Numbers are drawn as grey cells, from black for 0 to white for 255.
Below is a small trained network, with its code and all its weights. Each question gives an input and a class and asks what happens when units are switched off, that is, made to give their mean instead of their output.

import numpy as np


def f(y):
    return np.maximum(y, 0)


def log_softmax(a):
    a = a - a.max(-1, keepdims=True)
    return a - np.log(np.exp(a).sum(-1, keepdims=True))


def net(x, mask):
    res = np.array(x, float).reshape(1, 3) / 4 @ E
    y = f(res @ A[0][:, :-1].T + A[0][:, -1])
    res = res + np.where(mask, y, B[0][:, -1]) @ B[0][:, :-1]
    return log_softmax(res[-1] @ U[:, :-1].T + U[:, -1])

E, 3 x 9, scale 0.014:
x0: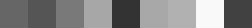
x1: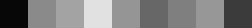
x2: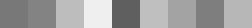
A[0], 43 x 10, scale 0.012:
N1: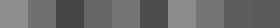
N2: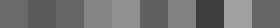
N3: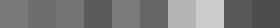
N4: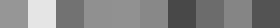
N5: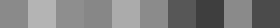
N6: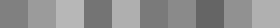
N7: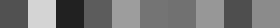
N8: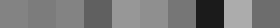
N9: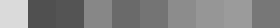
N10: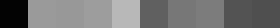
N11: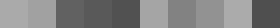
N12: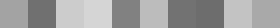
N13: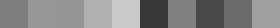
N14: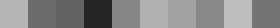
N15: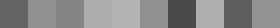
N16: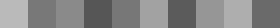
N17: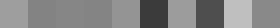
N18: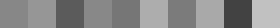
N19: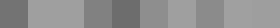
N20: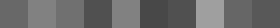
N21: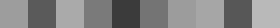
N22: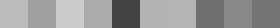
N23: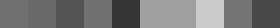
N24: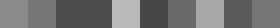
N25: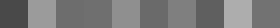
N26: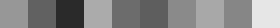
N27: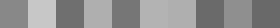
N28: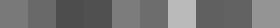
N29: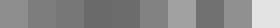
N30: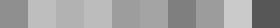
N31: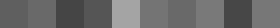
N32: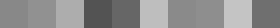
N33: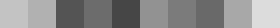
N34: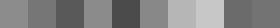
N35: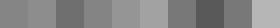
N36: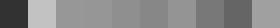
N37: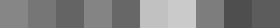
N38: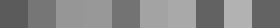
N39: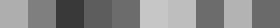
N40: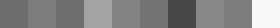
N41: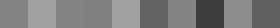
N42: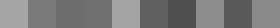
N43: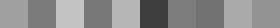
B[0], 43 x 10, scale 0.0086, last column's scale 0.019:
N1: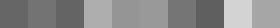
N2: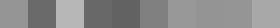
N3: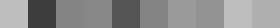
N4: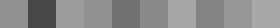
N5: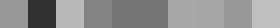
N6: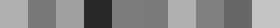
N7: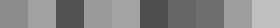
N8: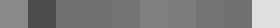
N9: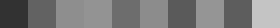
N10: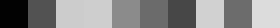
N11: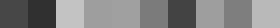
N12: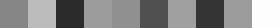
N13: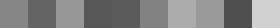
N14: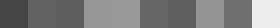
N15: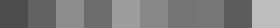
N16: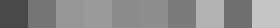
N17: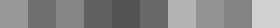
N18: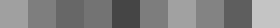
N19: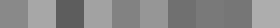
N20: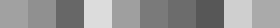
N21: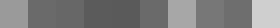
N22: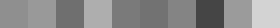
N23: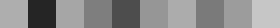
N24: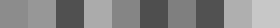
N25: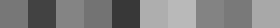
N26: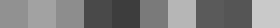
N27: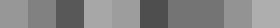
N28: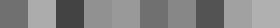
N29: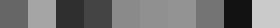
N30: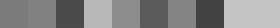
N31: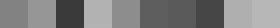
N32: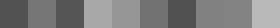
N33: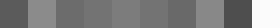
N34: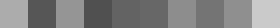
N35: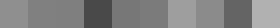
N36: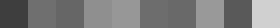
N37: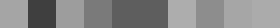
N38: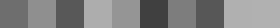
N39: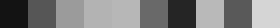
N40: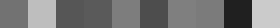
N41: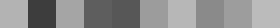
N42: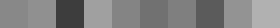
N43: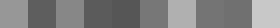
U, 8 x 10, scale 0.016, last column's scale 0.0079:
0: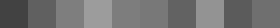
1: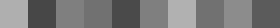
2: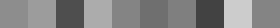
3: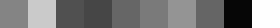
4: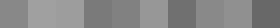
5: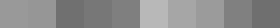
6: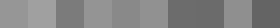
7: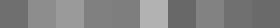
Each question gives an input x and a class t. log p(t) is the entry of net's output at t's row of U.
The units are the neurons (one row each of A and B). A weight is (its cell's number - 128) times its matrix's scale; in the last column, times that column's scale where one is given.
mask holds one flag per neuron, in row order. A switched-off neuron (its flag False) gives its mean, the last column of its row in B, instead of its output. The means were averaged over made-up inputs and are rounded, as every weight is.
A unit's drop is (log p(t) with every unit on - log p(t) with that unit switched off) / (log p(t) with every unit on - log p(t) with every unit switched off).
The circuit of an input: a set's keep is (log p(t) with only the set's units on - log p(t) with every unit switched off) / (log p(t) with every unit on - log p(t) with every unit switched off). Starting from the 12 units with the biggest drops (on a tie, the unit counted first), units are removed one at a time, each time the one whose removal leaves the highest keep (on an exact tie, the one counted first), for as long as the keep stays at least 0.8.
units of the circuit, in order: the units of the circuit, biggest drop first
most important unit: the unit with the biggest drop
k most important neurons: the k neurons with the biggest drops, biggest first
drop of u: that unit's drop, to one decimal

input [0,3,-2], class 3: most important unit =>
N39
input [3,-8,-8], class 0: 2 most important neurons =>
[N39, N9]
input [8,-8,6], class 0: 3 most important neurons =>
[N39, N9, N11]
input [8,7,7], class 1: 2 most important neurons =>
[N23, N34]
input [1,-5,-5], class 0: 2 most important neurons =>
[N12, N39]
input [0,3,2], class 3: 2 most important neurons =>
[N39, N11]
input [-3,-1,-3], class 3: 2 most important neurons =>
[N23, N3]
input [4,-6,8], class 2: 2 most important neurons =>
[N12, N22]
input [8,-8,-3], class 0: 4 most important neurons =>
[N39, N9, N14, N11]
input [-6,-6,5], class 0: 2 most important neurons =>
[N39, N14]
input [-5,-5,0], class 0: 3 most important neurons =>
[N39, N14, N33]
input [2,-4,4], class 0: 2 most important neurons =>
[N39, N24]
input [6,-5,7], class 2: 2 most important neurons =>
[N12, N22]
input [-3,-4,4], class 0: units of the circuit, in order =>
[N39]
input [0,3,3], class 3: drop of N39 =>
0.3
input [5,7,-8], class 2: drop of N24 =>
0.2
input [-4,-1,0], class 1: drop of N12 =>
0.1
